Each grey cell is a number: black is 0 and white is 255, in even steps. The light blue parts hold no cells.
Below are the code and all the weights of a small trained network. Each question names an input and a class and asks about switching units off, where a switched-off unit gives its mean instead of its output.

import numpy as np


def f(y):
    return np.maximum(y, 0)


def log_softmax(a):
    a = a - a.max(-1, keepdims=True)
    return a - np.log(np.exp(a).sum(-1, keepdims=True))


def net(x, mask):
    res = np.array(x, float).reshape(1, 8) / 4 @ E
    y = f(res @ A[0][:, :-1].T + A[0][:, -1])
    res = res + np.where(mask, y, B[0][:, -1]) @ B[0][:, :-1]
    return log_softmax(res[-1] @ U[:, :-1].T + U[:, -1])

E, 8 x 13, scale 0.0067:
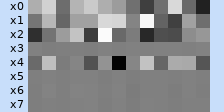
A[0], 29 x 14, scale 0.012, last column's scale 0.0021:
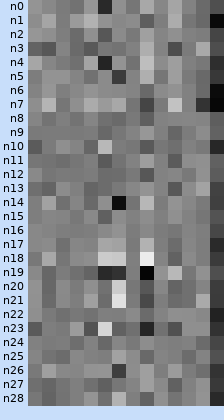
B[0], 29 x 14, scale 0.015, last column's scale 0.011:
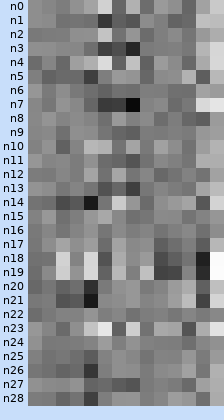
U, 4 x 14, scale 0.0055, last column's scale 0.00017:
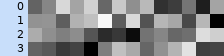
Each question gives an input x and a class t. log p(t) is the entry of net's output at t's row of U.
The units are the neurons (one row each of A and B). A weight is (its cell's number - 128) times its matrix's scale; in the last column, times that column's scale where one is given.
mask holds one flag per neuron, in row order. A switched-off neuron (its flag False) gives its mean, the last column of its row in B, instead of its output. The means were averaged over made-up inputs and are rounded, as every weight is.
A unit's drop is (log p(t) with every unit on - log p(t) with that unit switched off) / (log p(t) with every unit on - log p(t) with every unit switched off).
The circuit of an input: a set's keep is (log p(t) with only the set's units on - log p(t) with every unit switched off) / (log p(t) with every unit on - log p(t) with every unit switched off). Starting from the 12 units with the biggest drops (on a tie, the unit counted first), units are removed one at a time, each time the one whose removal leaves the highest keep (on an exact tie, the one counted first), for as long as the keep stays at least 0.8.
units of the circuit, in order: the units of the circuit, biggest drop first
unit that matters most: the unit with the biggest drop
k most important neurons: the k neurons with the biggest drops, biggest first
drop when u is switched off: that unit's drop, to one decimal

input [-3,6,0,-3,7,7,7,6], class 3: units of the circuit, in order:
[n14]
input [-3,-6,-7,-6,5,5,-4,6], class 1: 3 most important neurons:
[n4, n0, n18]
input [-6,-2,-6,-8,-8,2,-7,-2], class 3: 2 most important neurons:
[n21, n20]
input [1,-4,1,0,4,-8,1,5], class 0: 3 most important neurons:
[n19, n21, n20]
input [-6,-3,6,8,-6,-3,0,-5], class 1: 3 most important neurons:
[n23, n7, n10]
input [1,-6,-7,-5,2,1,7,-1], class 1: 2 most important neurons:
[n4, n0]
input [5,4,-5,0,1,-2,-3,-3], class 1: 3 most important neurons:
[n19, n4, n0]
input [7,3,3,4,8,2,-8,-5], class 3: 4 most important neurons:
[n14, n5, n26, n3]
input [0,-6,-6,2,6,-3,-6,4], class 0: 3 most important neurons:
[n19, n23, n21]
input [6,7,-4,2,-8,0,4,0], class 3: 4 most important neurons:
[n21, n19, n20, n28]
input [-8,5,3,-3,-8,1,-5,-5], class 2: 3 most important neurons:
[n3, n13, n14]
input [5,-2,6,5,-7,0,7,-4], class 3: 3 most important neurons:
[n21, n20, n4]
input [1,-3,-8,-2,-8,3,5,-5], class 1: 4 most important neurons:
[n4, n0, n14, n2]
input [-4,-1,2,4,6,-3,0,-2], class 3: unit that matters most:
n14
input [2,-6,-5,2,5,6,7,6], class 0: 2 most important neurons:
[n19, n23]
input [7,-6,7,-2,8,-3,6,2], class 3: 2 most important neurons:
[n14, n5]
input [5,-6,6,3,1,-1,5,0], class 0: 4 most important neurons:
[n19, n4, n0, n12]
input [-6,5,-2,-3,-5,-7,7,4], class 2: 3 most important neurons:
[n19, n3, n13]
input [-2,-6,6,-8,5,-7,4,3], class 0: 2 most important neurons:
[n19, n4]
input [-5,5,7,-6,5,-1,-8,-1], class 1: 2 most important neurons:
[n23, n19]
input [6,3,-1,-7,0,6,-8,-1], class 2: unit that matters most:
n7
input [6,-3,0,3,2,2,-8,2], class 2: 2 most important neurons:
[n7, n18]
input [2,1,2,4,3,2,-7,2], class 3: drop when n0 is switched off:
0.2
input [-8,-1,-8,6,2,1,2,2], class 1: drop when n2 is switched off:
0.1
